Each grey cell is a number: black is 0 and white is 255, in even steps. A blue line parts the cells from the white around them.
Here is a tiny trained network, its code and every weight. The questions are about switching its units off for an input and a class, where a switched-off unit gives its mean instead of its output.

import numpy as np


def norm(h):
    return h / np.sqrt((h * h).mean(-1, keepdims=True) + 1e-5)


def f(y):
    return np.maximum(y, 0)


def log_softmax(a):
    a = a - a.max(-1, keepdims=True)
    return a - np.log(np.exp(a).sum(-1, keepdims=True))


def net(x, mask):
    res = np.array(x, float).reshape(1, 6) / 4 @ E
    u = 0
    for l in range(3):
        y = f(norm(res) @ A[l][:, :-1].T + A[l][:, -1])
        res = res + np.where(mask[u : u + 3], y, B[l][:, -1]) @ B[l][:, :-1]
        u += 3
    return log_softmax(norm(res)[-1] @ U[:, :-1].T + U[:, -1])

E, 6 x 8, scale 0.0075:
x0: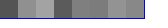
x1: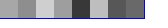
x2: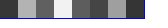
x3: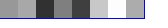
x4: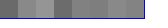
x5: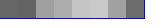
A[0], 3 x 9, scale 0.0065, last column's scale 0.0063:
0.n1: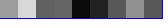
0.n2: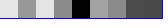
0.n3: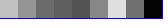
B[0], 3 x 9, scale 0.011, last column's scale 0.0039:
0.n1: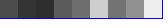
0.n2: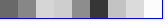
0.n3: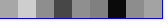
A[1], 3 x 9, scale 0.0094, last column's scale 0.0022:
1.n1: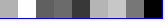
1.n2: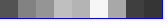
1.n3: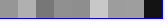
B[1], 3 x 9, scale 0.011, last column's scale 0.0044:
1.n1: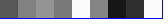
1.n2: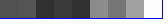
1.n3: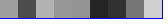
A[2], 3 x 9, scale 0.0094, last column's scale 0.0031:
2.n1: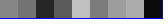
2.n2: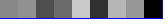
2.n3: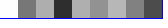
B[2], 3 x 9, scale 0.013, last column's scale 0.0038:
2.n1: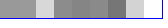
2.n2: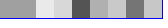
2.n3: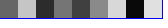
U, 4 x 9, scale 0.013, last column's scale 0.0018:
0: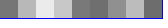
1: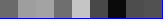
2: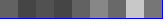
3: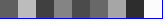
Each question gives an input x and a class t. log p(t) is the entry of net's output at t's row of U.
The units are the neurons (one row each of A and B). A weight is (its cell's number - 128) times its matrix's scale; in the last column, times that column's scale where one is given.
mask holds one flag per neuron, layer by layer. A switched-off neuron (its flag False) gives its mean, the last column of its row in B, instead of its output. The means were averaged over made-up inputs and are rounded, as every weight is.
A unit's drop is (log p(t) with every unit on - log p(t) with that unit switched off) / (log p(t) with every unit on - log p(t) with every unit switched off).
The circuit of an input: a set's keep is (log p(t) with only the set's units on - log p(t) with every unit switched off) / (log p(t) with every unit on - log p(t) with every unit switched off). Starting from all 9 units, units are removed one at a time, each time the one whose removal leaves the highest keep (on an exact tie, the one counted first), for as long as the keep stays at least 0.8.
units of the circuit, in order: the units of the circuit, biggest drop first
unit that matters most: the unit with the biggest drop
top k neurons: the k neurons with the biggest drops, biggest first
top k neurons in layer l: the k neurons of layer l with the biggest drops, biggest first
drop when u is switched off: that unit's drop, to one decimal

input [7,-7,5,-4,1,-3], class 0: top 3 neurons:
(2.n2 1.n1 2.n3)
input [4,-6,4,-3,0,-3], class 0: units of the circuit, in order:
(2.n2)
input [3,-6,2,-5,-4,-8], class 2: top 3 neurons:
(0.n1 0.n2 1.n1)
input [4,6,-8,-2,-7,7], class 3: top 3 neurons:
(2.n3 0.n1 1.n1)
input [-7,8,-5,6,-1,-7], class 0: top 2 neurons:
(0.n2 1.n2)
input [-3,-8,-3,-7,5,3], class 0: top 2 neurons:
(2.n2 1.n1)
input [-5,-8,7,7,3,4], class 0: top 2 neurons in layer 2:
(2.n1 2.n2)
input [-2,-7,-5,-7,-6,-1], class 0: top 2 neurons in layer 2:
(2.n2 2.n1)
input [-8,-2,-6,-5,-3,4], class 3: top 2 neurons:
(2.n3 1.n1)
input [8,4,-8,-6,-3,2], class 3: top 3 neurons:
(2.n3 1.n1 1.n3)
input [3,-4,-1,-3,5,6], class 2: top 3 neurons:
(1.n2 0.n2 1.n1)
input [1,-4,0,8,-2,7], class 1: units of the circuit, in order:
(1.n1 1.n3)
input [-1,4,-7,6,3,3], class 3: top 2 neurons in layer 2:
(2.n3 2.n1)
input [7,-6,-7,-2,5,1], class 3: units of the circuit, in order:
(2.n3 1.n2 1.n1)
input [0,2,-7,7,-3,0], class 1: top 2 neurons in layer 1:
(1.n1 1.n3)
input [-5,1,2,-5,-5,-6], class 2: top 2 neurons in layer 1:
(1.n1 1.n3)
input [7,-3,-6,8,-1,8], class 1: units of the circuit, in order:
(1.n1 0.n1 1.n3)
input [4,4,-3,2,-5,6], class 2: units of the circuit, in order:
(1.n2)
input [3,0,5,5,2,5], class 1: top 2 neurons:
(1.n1 0.n1)
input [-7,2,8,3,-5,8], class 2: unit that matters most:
1.n2
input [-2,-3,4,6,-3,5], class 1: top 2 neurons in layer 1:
(1.n1 1.n3)
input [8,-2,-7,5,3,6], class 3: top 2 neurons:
(2.n3 0.n1)
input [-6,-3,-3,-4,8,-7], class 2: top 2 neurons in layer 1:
(1.n1 1.n3)
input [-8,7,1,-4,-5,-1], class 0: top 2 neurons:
(0.n2 1.n1)
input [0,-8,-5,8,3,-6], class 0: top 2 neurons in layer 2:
(2.n1 2.n2)
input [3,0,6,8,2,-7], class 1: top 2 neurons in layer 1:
(1.n1 1.n2)
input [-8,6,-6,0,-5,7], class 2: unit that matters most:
1.n2
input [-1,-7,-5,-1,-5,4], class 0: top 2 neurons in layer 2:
(2.n1 2.n2)
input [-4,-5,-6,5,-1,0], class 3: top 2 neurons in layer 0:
(0.n2 0.n1)
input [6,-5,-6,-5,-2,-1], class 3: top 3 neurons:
(2.n3 1.n1 1.n2)
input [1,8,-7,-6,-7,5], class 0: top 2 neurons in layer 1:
(1.n1 1.n3)
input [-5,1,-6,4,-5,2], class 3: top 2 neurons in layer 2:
(2.n3 2.n1)
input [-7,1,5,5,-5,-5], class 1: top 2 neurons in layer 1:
(1.n1 1.n2)
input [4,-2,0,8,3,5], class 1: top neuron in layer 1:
(1.n1)
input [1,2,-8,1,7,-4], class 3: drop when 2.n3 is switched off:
0.8
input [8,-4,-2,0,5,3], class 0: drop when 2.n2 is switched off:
0.1
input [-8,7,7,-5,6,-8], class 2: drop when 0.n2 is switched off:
-0.1
